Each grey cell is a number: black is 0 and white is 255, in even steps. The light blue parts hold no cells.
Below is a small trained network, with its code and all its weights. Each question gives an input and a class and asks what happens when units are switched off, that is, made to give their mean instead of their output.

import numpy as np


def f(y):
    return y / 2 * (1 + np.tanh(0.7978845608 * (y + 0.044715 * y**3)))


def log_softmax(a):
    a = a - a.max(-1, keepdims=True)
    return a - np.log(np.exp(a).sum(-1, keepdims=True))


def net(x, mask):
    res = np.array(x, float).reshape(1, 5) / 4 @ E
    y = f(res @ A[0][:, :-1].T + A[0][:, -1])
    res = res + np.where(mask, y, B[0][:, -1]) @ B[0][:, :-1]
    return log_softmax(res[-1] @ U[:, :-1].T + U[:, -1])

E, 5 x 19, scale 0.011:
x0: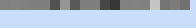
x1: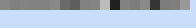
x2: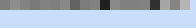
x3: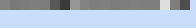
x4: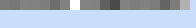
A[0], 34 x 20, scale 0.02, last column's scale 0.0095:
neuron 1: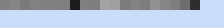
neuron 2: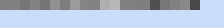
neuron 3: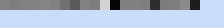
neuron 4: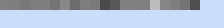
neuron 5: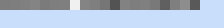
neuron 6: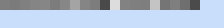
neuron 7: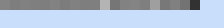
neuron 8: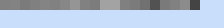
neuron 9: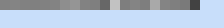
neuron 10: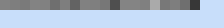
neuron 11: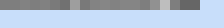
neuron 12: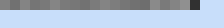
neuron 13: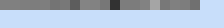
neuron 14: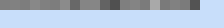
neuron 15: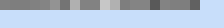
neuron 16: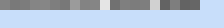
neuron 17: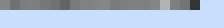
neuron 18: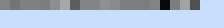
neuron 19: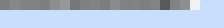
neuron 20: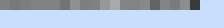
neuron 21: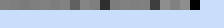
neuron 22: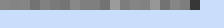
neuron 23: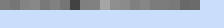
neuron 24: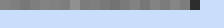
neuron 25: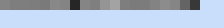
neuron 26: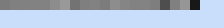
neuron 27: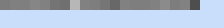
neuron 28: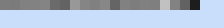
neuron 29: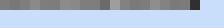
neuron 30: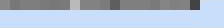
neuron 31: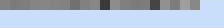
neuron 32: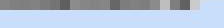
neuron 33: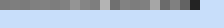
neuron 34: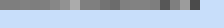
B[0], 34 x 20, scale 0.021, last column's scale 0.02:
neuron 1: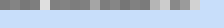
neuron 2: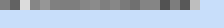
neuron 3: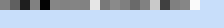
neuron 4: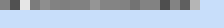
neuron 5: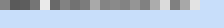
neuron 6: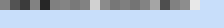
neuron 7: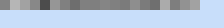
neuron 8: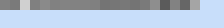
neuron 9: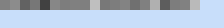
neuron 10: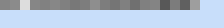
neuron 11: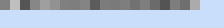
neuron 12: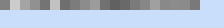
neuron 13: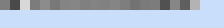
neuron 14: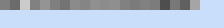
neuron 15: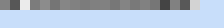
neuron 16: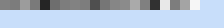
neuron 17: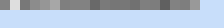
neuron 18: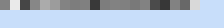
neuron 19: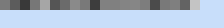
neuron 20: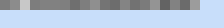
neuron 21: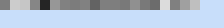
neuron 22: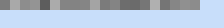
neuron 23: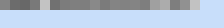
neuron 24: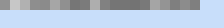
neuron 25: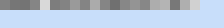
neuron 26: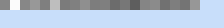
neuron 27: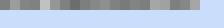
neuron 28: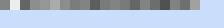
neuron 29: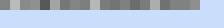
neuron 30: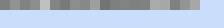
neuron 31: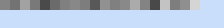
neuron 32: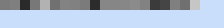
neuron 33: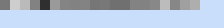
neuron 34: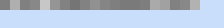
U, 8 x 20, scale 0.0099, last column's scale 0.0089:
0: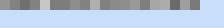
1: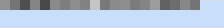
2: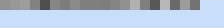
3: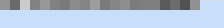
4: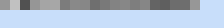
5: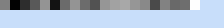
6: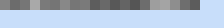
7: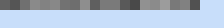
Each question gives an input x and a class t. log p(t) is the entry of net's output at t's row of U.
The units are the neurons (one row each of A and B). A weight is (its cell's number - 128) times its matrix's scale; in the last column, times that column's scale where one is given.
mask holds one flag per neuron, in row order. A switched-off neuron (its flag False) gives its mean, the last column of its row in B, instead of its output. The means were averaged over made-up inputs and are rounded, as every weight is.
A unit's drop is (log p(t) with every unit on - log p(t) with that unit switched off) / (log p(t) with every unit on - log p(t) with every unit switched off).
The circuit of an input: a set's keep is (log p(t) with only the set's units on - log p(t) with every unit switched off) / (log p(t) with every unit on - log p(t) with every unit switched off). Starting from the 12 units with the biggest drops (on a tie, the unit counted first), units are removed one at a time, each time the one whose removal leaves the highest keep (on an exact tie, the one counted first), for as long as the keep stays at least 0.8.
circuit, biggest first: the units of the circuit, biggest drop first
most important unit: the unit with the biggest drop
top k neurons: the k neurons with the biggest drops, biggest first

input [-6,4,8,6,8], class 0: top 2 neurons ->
neuron 5; neuron 16
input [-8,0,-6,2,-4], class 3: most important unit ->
neuron 15
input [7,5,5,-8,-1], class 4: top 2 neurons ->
neuron 18; neuron 15
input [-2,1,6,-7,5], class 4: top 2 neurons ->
neuron 18; neuron 16
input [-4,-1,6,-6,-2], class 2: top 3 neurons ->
neuron 31; neuron 21; neuron 32
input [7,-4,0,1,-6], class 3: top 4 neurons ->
neuron 4; neuron 5; neuron 10; neuron 14
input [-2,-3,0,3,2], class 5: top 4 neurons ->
neuron 3; neuron 18; neuron 33; neuron 21
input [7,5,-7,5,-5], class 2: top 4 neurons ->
neuron 16; neuron 33; neuron 7; neuron 15
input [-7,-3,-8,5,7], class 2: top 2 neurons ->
neuron 16; neuron 33
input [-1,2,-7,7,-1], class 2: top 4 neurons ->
neuron 16; neuron 18; neuron 33; neuron 7
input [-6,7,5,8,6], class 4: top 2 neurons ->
neuron 28; neuron 32
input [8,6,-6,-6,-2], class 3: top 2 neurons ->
neuron 13; neuron 10
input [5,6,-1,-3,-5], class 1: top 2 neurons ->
neuron 3; neuron 5
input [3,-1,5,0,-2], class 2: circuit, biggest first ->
neuron 21
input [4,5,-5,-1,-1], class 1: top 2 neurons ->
neuron 3; neuron 31
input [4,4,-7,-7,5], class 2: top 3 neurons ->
neuron 16; neuron 33; neuron 32
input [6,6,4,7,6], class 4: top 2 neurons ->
neuron 28; neuron 32
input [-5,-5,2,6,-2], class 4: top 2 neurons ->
neuron 3; neuron 11
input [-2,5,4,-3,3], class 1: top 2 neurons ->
neuron 3; neuron 16
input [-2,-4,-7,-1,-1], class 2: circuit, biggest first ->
neuron 16
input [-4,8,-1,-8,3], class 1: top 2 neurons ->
neuron 3; neuron 32
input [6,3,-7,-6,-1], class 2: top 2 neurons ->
neuron 16; neuron 33
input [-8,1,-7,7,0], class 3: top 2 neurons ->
neuron 15; neuron 2
